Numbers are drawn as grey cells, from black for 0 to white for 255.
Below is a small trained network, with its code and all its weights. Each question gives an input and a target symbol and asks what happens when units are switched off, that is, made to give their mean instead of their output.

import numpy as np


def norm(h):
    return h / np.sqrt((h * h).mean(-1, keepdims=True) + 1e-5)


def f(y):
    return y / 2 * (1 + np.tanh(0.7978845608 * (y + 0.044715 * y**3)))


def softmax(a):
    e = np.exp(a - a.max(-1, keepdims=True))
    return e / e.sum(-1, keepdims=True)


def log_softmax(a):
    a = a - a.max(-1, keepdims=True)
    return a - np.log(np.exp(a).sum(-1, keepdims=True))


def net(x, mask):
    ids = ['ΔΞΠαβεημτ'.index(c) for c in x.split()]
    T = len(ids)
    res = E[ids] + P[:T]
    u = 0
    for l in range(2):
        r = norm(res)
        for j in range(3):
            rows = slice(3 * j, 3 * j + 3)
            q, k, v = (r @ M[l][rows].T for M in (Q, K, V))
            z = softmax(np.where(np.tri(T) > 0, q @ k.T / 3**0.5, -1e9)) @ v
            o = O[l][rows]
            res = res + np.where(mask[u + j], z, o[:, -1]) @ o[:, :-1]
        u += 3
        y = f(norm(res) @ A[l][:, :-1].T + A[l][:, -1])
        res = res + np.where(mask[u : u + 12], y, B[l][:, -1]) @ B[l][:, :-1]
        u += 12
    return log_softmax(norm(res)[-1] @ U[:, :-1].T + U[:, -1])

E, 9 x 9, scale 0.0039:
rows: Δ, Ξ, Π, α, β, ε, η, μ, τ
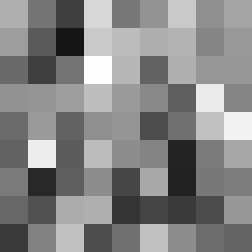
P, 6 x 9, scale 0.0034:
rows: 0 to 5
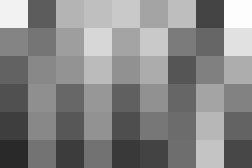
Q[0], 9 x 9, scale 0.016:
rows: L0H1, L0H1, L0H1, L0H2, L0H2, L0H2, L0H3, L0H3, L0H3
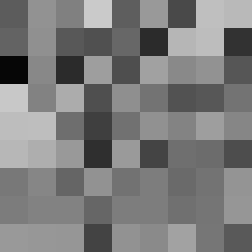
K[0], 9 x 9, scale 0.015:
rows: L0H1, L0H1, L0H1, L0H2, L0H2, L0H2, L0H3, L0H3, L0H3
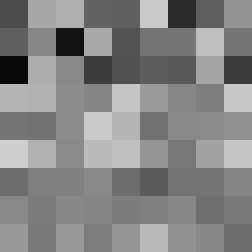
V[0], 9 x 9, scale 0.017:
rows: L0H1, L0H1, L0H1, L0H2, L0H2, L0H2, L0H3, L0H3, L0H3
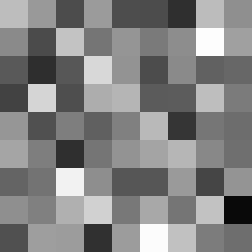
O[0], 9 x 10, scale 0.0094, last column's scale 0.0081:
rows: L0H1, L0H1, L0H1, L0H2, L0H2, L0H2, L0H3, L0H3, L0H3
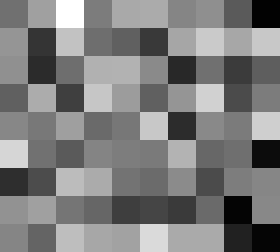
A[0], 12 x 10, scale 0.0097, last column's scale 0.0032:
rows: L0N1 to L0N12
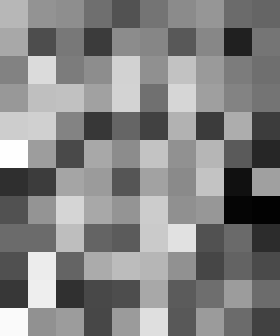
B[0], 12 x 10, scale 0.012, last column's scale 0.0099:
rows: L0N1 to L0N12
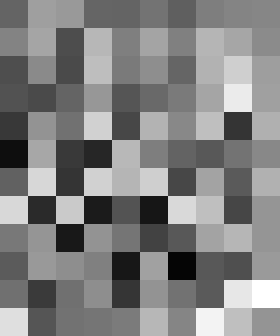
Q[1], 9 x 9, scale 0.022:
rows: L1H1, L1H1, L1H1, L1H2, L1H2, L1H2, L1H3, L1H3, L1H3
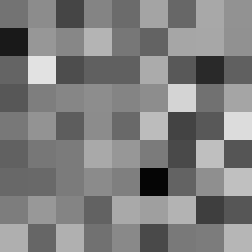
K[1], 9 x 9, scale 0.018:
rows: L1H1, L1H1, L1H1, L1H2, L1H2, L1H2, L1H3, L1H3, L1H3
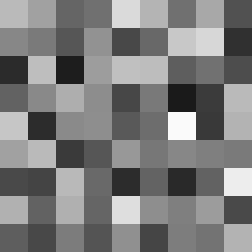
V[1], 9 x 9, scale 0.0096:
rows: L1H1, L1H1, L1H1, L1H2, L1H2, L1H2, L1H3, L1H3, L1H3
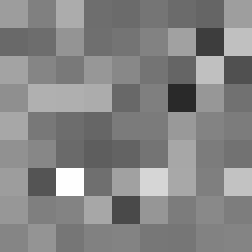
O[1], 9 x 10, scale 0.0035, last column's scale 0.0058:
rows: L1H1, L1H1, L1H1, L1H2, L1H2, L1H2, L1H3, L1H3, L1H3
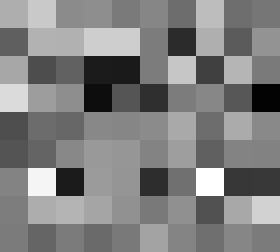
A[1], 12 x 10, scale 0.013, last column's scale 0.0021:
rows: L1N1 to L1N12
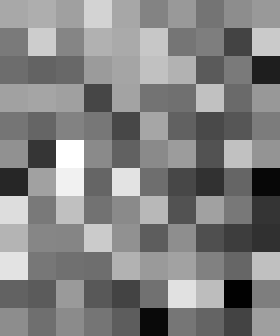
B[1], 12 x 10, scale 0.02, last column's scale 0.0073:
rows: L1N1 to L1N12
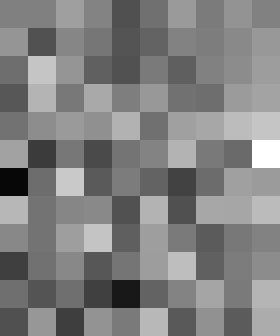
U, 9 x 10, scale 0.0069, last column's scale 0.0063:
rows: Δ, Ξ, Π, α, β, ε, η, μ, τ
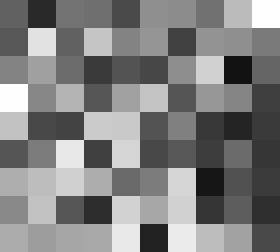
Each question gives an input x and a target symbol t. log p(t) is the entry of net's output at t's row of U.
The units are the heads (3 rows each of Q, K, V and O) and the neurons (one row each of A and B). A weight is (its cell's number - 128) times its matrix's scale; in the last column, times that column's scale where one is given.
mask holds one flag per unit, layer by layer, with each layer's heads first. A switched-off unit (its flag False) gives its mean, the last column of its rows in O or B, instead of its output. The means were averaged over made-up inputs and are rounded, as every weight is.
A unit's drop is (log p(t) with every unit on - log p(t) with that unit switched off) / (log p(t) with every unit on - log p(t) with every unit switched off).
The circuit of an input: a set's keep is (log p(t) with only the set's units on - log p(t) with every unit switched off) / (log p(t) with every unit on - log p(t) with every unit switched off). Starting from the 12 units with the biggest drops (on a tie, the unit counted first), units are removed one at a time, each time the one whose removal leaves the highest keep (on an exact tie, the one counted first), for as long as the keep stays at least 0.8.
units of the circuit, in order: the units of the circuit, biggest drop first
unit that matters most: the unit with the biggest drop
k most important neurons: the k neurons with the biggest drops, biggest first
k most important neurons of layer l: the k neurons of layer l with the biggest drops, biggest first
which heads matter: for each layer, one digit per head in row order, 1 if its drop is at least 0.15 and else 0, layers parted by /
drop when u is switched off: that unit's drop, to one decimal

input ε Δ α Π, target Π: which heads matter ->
101 / 000
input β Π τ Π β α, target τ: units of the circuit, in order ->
[L0H2 L0H1]
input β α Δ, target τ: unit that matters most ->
L0H3
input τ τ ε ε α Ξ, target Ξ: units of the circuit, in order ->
[L0H2 L0H1 L1N6]
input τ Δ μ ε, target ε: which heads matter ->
100 / 000
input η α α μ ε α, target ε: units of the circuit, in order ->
[L0H1 L1N7]
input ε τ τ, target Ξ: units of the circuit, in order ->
[L0H3 L0N7]
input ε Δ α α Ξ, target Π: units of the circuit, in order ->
[L0H3 L0H2]
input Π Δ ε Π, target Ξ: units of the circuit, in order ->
[L0H2 L0H1]
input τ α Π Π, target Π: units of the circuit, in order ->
[L0H2 L0H3]
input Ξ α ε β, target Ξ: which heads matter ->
110 / 000
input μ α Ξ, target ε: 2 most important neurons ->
[L1N7 L0N11]
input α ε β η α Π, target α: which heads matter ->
110 / 000
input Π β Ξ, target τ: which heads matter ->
100 / 000
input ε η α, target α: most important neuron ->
[L0N12]
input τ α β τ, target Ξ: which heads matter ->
101 / 000
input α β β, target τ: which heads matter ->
100 / 000
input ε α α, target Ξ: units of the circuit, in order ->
[L0H2 L0H1]
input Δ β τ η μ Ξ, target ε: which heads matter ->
101 / 000
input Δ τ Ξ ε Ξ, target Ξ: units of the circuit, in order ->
[L0H1]
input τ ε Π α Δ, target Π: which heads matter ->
011 / 000
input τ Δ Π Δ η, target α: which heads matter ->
100 / 000
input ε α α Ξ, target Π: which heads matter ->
111 / 000
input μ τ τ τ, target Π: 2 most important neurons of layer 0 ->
[L0N8 L0N11]
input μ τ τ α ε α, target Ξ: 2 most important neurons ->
[L0N3 L1N6]
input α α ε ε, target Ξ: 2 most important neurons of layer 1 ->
[L1N6 L1N11]
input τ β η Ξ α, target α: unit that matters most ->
L0H1
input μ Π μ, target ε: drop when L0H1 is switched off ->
0.2
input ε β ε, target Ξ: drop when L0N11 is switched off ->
0.0
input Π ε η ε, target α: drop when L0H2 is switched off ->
0.2
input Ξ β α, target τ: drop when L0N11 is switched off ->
0.1
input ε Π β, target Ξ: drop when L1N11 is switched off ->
0.1
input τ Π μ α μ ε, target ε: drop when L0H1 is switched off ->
0.6
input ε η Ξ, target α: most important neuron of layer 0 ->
[L0N12]
